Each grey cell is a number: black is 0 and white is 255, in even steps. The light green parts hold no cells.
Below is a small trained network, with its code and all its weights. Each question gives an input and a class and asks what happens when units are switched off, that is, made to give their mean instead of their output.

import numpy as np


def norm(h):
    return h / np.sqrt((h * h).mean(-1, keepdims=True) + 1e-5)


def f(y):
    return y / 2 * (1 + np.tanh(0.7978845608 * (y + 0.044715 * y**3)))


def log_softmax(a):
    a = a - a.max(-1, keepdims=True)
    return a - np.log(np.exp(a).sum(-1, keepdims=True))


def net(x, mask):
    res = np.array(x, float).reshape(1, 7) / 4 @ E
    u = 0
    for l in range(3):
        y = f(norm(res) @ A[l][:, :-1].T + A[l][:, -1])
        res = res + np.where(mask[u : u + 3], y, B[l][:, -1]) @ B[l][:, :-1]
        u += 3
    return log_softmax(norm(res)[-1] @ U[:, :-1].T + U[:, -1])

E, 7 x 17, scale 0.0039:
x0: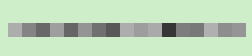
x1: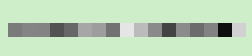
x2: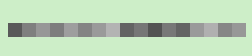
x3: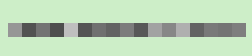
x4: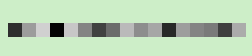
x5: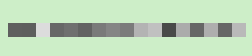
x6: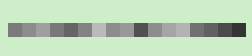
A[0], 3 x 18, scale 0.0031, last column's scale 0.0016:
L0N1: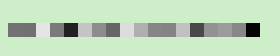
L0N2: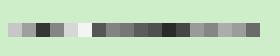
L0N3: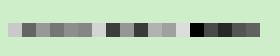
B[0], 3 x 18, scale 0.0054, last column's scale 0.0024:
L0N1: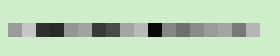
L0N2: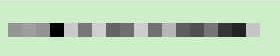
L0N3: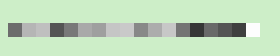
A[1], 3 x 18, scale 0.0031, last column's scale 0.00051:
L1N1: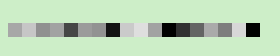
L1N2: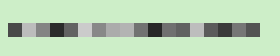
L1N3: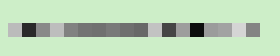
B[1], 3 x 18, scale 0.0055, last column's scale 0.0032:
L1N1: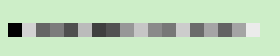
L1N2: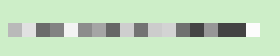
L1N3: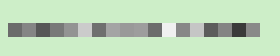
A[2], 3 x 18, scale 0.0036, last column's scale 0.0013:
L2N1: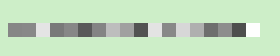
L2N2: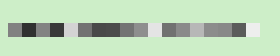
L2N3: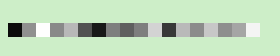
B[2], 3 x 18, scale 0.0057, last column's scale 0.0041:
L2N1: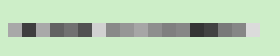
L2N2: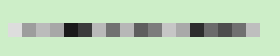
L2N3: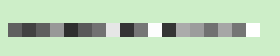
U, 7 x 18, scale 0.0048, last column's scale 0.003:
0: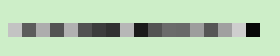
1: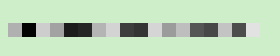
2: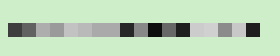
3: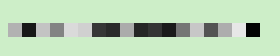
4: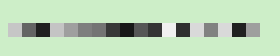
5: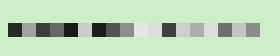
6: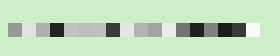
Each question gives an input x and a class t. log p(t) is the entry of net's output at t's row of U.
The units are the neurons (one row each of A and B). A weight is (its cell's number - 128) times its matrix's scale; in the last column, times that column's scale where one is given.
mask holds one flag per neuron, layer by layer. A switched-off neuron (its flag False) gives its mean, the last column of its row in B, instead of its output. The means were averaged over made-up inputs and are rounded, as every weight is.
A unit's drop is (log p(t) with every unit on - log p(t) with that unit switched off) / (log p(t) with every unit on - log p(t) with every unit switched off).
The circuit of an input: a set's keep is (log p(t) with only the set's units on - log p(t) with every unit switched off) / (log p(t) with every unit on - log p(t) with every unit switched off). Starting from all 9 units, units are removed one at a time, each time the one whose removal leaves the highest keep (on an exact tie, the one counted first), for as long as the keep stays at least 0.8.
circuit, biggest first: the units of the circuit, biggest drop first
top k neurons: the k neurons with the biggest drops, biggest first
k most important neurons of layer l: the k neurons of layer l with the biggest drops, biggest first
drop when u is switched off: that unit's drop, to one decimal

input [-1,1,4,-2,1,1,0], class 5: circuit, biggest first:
L0N3
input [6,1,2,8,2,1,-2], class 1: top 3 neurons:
L2N2, L2N3, L1N2
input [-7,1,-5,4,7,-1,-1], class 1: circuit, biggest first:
L0N2, L2N3
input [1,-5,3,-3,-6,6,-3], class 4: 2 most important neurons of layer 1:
L1N3, L1N1
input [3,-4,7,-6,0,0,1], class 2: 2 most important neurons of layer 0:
L0N3, L0N1
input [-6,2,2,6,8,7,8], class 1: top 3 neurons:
L2N3, L0N2, L2N1
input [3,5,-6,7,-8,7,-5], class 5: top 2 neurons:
L1N1, L1N2
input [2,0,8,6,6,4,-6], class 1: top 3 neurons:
L2N3, L2N2, L0N1
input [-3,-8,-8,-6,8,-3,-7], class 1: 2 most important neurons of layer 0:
L0N1, L0N3
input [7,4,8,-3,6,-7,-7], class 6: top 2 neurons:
L0N2, L1N2
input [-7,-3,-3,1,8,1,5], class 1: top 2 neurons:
L2N3, L0N2
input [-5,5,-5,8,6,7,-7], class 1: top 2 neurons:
L2N3, L2N2
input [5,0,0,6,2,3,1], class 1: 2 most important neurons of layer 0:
L0N3, L0N2
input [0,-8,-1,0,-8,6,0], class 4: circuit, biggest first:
L2N3
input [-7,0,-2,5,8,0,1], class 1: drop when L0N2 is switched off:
0.2
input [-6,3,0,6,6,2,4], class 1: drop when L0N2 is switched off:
0.5
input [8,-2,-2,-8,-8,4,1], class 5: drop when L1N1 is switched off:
0.6
